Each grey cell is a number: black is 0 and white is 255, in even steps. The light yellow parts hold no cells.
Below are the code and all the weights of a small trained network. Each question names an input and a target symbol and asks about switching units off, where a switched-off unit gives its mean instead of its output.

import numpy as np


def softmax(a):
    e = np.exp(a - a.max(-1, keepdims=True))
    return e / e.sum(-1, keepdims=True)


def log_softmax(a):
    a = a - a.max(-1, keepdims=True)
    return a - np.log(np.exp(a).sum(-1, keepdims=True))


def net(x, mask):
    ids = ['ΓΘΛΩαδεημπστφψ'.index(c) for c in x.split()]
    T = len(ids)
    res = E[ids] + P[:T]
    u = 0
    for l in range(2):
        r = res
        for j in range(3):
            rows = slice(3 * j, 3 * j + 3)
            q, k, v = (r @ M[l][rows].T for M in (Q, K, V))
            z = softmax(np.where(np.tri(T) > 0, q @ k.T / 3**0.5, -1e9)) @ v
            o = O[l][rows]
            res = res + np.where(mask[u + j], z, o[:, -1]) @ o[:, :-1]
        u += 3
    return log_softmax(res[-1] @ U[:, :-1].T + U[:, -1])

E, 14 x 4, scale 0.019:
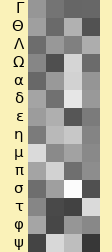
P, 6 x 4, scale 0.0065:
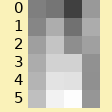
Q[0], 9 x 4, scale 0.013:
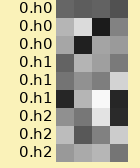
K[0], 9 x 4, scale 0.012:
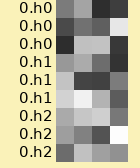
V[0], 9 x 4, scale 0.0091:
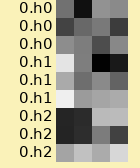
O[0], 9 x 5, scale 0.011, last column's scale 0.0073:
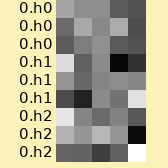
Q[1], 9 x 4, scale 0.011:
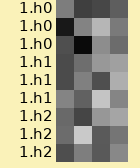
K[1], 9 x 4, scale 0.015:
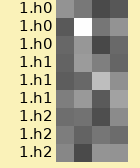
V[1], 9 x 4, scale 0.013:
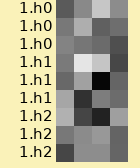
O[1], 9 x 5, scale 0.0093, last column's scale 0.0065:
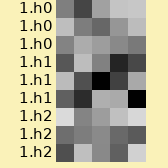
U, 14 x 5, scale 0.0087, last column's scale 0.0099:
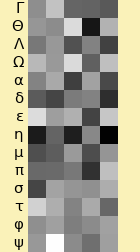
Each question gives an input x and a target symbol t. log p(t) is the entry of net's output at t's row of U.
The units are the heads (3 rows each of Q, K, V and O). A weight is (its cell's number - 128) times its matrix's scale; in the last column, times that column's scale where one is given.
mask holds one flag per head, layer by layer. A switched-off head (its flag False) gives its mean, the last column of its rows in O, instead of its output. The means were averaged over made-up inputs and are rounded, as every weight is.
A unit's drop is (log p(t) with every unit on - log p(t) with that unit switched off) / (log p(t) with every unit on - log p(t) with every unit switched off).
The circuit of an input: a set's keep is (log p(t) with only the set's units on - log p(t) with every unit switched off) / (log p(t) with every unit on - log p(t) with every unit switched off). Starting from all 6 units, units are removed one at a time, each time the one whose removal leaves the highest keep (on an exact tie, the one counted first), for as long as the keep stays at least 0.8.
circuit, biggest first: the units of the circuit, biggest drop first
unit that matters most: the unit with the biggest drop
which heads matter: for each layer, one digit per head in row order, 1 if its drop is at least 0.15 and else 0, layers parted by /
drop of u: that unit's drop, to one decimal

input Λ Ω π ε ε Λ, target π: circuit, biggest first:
(0.h1, 0.h2)
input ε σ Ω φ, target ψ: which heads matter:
010 / 110
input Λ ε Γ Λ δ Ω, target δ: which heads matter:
011 / 010
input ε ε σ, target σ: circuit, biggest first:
(0.h1, 1.h0, 1.h1)
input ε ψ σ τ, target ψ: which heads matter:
011 / 110
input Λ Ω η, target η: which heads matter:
011 / 000
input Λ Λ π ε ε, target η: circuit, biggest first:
(0.h2)
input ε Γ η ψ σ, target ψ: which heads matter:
010 / 010
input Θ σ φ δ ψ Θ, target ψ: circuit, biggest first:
(1.h1, 0.h1)
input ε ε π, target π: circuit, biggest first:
(0.h1, 1.h1)
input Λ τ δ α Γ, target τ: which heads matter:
001 / 011
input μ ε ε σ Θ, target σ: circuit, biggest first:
(0.h1, 1.h1)
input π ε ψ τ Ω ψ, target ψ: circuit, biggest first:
(0.h1, 1.h1)
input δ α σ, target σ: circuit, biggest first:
(0.h1)
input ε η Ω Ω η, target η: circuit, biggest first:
(0.h2, 0.h1)
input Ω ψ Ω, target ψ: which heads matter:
011 / 010
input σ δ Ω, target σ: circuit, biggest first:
(1.h1, 0.h1)
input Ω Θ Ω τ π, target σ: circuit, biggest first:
(1.h1, 0.h2)
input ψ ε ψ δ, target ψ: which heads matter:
010 / 010
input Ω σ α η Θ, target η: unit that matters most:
0.h1
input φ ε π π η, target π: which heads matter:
111 / 010
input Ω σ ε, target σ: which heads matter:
001 / 110
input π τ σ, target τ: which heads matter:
000 / 001
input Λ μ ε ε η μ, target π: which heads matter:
011 / 000
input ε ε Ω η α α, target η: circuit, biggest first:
(0.h2, 0.h1, 1.h2)
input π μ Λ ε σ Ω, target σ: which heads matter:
010 / 010
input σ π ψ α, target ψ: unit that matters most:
1.h1
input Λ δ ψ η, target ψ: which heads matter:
011 / 010
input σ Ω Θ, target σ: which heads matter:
011 / 111
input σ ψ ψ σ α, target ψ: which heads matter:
011 / 010
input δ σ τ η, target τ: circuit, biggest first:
(1.h2, 0.h2)
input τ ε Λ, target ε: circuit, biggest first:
(0.h1, 0.h0, 0.h2)
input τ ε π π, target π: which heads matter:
110 / 010
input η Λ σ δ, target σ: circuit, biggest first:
(0.h1)
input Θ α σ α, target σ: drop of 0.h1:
0.3
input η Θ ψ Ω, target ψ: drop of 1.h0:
-0.1
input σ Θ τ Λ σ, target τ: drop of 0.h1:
0.3
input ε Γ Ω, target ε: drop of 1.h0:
0.1
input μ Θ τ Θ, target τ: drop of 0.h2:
0.2
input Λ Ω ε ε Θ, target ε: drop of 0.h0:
-0.1
